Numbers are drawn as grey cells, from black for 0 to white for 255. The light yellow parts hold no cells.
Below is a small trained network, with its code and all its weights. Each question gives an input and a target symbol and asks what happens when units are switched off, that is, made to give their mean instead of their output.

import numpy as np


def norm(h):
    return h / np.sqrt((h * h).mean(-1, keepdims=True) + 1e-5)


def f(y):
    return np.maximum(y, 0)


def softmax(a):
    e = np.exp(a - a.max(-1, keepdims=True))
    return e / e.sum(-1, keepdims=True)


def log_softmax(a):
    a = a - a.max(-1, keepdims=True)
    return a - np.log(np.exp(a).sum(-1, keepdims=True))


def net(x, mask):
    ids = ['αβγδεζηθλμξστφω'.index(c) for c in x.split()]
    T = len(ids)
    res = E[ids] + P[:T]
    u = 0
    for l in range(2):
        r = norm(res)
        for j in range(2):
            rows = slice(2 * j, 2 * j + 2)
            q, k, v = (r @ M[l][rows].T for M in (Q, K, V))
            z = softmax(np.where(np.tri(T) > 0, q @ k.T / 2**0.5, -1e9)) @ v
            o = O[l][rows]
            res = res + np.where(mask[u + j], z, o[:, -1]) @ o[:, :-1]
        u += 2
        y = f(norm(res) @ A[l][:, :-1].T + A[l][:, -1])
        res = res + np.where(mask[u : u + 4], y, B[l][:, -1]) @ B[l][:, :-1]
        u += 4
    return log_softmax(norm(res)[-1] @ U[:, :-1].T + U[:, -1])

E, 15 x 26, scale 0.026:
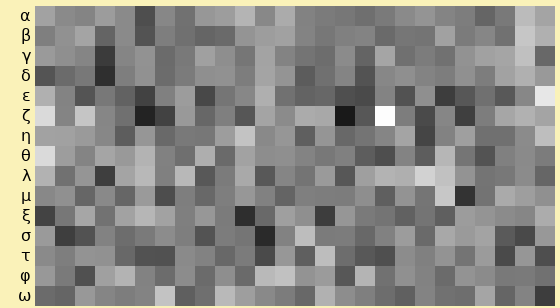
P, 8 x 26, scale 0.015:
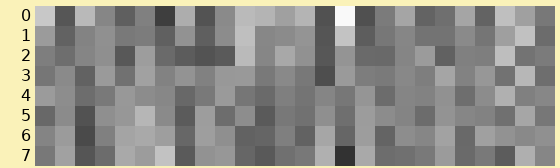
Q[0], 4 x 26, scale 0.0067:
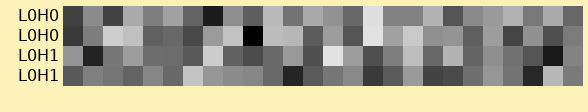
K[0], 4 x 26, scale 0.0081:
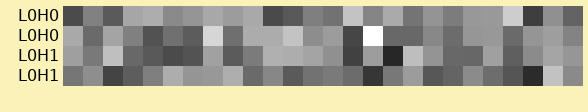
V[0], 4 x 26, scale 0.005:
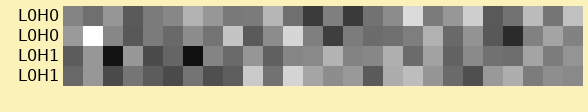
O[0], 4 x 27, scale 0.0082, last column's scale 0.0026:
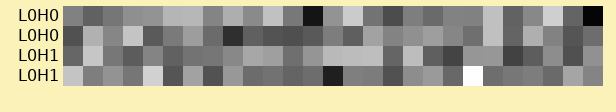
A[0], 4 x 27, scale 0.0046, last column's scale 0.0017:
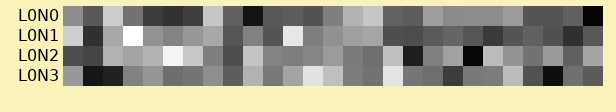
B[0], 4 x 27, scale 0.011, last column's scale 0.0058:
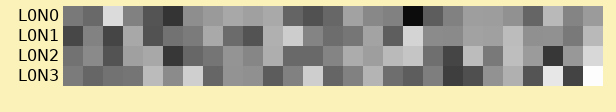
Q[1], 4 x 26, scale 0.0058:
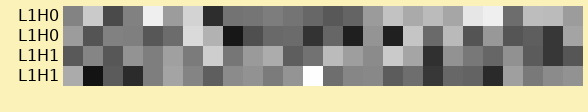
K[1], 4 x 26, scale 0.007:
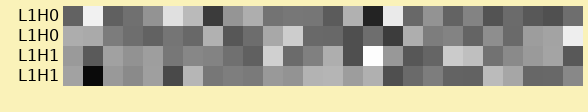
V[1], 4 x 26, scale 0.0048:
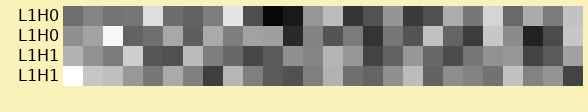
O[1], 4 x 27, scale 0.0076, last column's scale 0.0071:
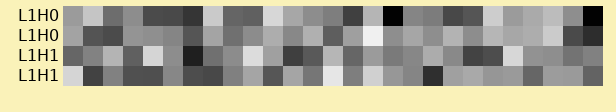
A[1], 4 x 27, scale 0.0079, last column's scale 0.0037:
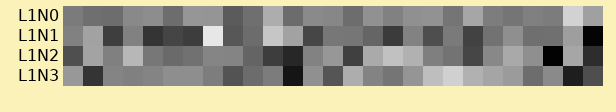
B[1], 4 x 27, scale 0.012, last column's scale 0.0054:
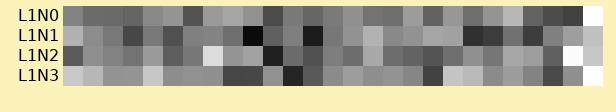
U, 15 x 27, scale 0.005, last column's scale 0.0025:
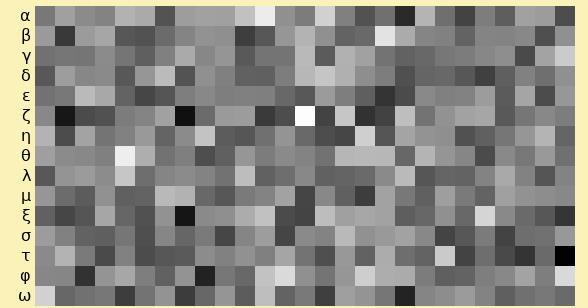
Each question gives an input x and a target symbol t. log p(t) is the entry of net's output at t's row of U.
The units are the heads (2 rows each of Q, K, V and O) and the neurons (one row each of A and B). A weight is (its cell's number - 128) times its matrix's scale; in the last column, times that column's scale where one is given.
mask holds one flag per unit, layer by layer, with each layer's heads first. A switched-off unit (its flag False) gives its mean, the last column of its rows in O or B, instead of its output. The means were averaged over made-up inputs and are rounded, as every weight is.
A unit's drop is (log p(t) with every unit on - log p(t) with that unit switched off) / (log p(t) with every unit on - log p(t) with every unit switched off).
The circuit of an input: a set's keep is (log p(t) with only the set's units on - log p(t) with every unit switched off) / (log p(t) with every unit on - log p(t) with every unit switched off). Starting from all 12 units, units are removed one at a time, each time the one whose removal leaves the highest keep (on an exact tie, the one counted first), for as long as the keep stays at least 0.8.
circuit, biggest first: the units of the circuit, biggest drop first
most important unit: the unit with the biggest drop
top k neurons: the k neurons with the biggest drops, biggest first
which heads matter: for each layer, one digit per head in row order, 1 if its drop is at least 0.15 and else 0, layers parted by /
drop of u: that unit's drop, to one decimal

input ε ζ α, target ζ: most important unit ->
L1H1
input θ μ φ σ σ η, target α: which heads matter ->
10 / 00
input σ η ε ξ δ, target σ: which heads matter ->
00 / 10
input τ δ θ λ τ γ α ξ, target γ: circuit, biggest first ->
L0N2, L1N2
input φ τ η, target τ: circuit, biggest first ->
L0H1, L0H0
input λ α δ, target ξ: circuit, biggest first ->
L0N2, L0H0, L0H1
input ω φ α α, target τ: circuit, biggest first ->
L0H1, L0H0
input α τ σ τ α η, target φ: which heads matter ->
10 / 10
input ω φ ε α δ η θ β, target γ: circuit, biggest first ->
L0H1, L0N2, L1N2, L0H0
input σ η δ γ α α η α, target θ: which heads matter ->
00 / 10
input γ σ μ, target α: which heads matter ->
10 / 00
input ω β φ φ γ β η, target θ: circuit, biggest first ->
L1H0, L0H0, L1N3
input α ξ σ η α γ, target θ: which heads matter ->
11 / 10
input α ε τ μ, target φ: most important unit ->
L0H0
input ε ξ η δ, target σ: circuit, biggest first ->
L1H0, L1N1, L0H1
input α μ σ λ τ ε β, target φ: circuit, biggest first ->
L0H0, L1H0, L0H1
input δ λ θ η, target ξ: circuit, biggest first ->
L0H1, L0N2, L0H0
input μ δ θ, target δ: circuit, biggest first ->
L0H1, L1H0
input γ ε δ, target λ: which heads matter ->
00 / 01
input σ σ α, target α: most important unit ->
L0H0
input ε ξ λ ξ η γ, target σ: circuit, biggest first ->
L1H0, L1N1, L0N3
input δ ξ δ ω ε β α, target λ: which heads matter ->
10 / 11
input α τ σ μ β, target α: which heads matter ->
10 / 00
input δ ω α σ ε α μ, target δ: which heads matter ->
11 / 00
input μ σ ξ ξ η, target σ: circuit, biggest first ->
L1H0, L1N1
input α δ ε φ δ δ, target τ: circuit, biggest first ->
L0H1, L0H0
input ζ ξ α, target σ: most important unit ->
L1H0
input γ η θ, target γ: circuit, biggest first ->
L0H1, L0N2, L1N2
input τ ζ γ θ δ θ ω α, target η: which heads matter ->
01 / 00
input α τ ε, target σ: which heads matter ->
00 / 00
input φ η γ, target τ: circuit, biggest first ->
L0H0, L0H1
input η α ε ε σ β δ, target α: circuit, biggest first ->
L0H0, L1H0
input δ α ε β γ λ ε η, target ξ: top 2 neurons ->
L0N2, L1N3
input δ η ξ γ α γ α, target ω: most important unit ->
L1H1
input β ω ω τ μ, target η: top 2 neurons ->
L0N2, L0N3
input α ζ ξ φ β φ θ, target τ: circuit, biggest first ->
L0H1, L0H0
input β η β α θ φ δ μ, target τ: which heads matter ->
11 / 10
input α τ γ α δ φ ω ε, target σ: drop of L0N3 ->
0.2
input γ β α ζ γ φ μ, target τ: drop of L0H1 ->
0.6
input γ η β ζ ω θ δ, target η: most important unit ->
L0H1
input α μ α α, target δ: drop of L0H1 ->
0.4
